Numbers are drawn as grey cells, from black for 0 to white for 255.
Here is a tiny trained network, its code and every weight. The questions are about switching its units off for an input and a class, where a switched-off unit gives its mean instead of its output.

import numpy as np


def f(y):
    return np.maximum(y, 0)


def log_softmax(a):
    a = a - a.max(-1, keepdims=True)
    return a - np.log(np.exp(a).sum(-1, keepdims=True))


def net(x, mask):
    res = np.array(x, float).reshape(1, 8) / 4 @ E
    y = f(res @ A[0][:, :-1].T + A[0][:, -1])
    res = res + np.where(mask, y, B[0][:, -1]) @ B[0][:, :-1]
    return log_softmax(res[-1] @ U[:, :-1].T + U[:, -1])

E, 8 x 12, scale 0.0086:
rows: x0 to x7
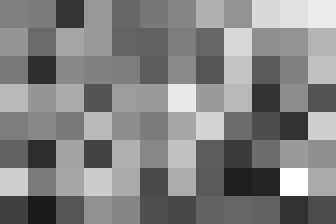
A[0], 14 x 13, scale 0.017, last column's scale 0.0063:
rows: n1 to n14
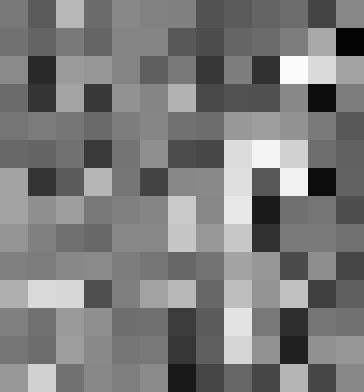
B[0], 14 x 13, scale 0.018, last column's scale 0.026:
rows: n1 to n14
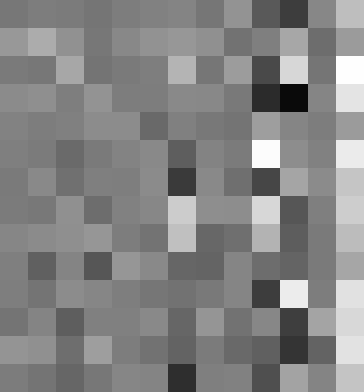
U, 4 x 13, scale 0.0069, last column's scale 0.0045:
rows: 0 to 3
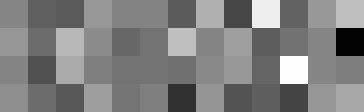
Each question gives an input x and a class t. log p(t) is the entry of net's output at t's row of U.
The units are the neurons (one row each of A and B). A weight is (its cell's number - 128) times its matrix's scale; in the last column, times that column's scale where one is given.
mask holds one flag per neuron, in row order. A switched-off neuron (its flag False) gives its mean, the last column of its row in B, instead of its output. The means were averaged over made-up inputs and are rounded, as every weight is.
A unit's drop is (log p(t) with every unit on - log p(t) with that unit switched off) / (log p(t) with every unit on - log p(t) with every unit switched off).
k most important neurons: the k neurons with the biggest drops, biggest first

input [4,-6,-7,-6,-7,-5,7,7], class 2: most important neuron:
n4
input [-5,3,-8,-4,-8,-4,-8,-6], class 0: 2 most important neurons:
n6, n4
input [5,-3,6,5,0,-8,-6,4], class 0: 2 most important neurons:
n4, n6
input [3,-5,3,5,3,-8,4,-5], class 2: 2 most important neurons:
n4, n11
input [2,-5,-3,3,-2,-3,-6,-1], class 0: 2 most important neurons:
n3, n4
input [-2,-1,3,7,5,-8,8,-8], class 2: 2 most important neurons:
n11, n4
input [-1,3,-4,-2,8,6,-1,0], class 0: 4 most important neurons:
n3, n11, n4, n13
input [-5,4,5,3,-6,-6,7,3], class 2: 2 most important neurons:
n3, n7
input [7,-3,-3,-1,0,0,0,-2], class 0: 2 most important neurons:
n3, n11
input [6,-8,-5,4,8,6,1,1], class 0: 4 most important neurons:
n3, n11, n4, n13
